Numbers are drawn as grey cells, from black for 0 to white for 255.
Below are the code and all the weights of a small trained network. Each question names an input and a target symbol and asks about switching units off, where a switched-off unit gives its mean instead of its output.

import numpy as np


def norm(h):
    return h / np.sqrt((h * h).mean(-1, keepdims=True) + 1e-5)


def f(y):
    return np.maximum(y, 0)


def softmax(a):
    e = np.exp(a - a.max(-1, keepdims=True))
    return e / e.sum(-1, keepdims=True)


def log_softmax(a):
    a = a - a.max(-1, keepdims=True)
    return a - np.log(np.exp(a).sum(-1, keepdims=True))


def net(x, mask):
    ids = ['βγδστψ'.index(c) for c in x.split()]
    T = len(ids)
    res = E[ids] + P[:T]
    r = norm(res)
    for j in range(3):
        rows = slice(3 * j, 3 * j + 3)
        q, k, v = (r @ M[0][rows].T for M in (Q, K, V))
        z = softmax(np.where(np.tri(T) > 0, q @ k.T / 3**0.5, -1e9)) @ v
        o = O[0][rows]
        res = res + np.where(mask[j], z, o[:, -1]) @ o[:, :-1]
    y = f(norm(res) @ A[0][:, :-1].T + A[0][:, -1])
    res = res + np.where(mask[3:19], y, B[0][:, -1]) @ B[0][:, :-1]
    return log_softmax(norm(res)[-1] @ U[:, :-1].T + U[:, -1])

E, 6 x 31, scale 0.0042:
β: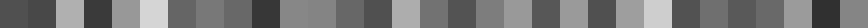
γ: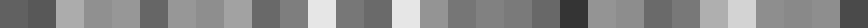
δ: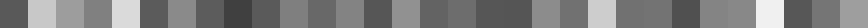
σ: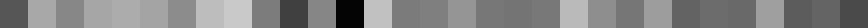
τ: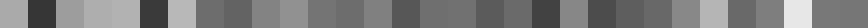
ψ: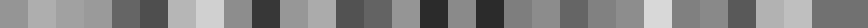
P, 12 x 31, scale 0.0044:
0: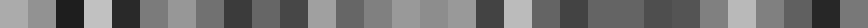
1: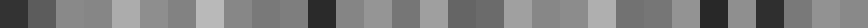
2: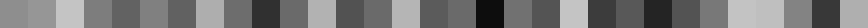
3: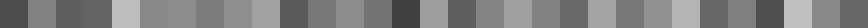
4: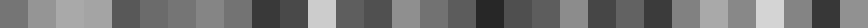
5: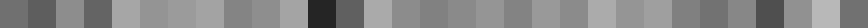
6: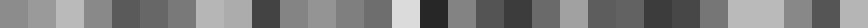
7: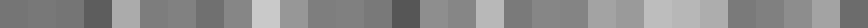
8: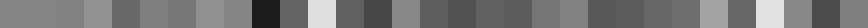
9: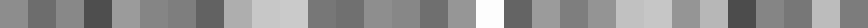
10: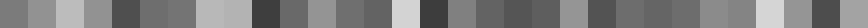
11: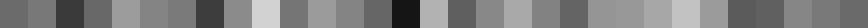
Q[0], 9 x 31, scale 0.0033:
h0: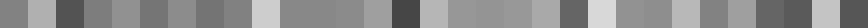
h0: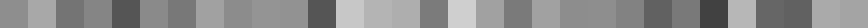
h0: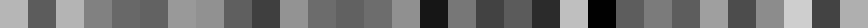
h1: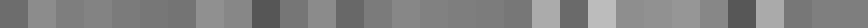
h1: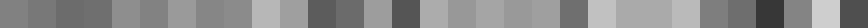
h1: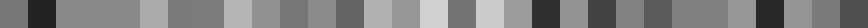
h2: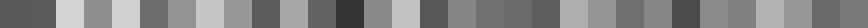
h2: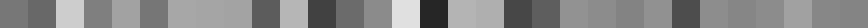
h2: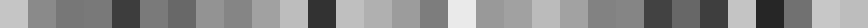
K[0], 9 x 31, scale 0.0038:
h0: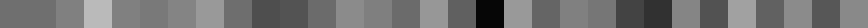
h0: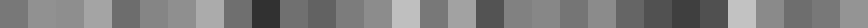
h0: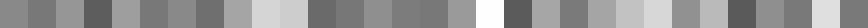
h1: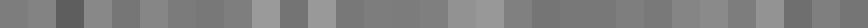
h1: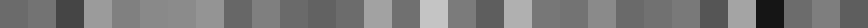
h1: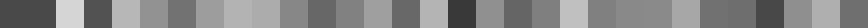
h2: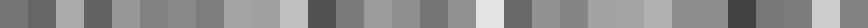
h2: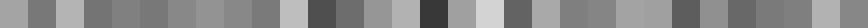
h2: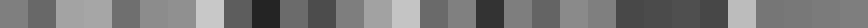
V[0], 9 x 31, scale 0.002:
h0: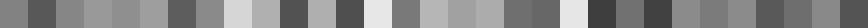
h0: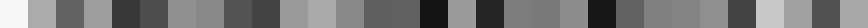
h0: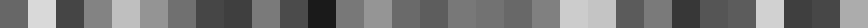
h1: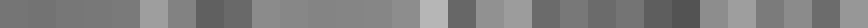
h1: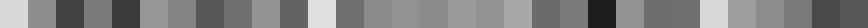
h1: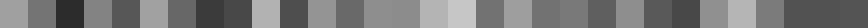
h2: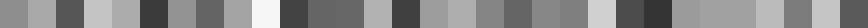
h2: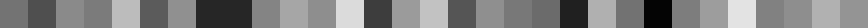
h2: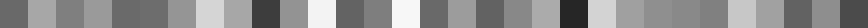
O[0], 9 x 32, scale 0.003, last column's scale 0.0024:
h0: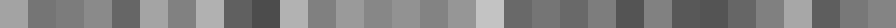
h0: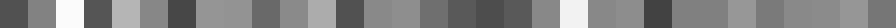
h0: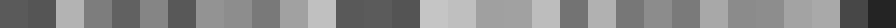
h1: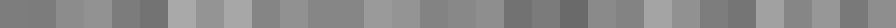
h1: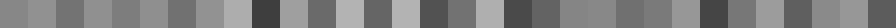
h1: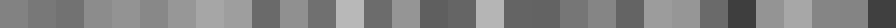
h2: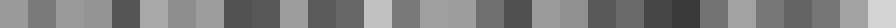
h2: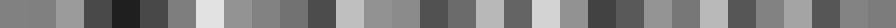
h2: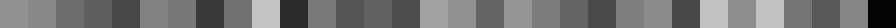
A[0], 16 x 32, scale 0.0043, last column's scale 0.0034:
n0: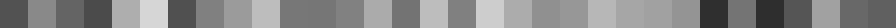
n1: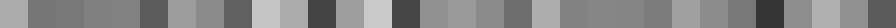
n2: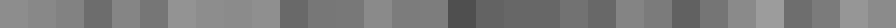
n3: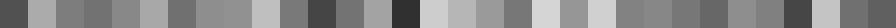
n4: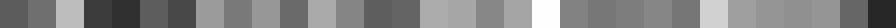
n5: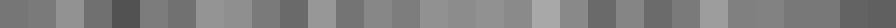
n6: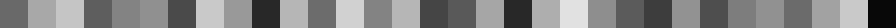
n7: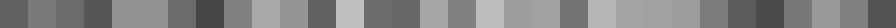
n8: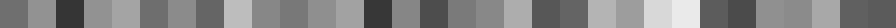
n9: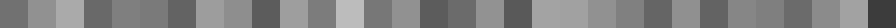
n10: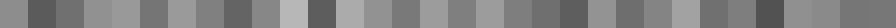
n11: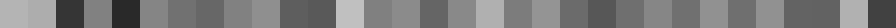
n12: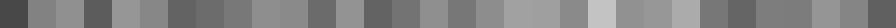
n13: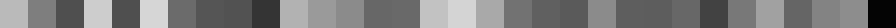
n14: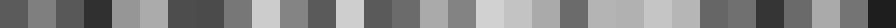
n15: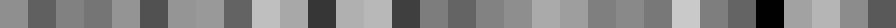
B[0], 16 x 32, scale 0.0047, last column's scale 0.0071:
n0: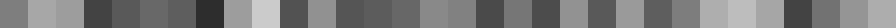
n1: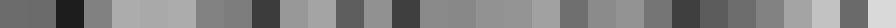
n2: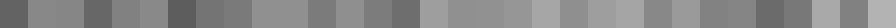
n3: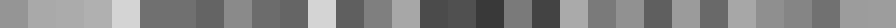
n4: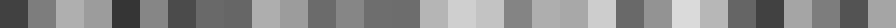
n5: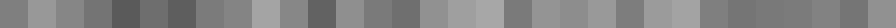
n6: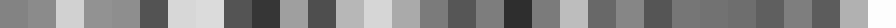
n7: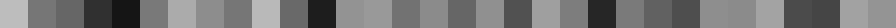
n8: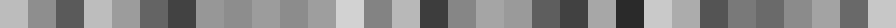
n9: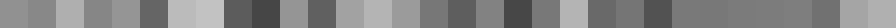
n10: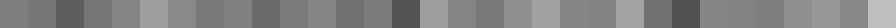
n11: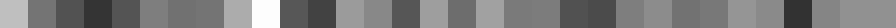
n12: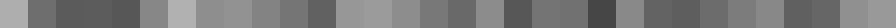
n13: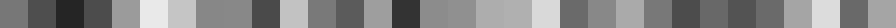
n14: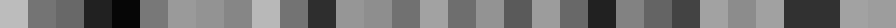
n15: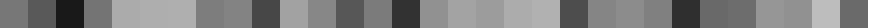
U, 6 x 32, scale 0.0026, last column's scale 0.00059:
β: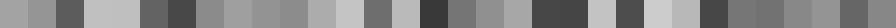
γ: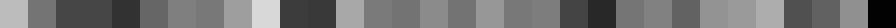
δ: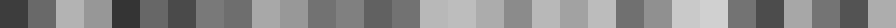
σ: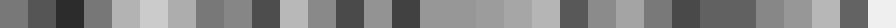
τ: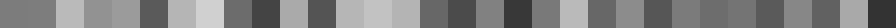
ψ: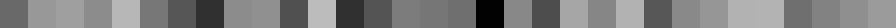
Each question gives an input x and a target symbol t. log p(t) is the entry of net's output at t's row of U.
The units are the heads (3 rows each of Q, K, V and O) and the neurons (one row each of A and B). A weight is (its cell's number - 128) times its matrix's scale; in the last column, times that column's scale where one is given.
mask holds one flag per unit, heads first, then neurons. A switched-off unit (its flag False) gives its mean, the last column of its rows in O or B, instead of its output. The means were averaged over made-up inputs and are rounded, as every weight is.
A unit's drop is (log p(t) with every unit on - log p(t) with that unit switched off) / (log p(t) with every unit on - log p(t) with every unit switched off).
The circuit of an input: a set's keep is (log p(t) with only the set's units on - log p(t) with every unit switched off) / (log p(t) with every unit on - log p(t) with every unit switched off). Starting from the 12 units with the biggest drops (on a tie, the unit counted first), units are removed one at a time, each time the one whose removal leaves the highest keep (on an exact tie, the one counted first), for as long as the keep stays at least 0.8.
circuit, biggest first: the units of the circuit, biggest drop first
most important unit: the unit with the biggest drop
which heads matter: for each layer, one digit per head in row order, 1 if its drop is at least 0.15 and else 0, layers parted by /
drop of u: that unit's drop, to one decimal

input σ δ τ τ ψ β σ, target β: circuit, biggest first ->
h2, n8
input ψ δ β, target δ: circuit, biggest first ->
h0, n4
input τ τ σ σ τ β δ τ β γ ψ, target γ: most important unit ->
h0
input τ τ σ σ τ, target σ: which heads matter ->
100
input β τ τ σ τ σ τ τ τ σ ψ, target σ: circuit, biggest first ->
n13, h2, h0
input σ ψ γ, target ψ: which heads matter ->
001
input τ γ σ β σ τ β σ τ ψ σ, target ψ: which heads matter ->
001
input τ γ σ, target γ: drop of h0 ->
0.2
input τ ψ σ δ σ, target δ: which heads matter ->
100
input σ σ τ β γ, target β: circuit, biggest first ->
h2, n8
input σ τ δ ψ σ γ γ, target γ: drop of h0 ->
0.5
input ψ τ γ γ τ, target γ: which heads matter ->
000
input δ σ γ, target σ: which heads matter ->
100
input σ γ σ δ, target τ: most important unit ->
h1
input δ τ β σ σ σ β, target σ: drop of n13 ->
0.4
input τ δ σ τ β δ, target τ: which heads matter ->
000
